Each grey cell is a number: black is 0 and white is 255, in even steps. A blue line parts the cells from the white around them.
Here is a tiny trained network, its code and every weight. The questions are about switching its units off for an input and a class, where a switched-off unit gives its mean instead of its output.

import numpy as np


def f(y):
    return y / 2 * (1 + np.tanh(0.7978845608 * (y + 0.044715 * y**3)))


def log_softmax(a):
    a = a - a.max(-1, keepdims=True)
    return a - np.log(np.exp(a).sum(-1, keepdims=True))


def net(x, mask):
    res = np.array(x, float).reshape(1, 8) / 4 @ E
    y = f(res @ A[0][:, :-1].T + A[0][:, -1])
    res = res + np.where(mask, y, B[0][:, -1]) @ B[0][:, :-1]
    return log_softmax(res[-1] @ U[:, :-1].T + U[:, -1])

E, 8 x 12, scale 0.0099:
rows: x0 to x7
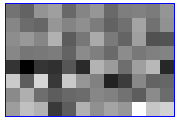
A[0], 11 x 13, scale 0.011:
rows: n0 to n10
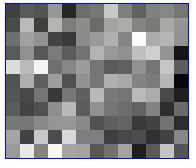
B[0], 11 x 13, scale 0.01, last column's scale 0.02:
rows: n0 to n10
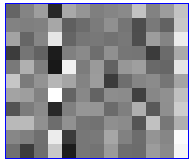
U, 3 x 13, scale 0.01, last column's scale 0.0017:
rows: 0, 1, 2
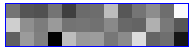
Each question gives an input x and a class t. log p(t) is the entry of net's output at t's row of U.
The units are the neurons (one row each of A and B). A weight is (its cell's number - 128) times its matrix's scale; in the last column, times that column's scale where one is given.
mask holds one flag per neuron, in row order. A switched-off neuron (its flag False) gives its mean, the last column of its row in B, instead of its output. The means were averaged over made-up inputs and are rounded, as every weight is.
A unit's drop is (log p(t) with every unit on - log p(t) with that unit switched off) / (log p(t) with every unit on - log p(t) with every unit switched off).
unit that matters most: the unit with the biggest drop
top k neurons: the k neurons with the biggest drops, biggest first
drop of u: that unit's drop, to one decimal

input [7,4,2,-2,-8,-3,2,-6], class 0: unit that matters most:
n10
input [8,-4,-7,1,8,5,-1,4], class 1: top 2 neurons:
(n6, n10)
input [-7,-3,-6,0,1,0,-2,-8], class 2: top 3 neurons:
(n7, n10, n2)
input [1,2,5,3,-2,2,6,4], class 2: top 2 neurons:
(n4, n9)
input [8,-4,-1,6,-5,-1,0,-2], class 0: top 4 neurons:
(n10, n2, n6, n5)
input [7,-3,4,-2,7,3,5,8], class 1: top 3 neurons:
(n6, n2, n10)
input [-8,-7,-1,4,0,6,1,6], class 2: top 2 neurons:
(n4, n10)
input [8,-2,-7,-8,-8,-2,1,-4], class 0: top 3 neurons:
(n10, n2, n6)
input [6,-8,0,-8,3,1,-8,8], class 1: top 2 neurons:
(n2, n10)
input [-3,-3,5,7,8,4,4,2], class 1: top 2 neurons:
(n6, n10)
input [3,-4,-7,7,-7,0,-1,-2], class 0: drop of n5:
0.2
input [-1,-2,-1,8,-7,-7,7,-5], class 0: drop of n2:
0.1
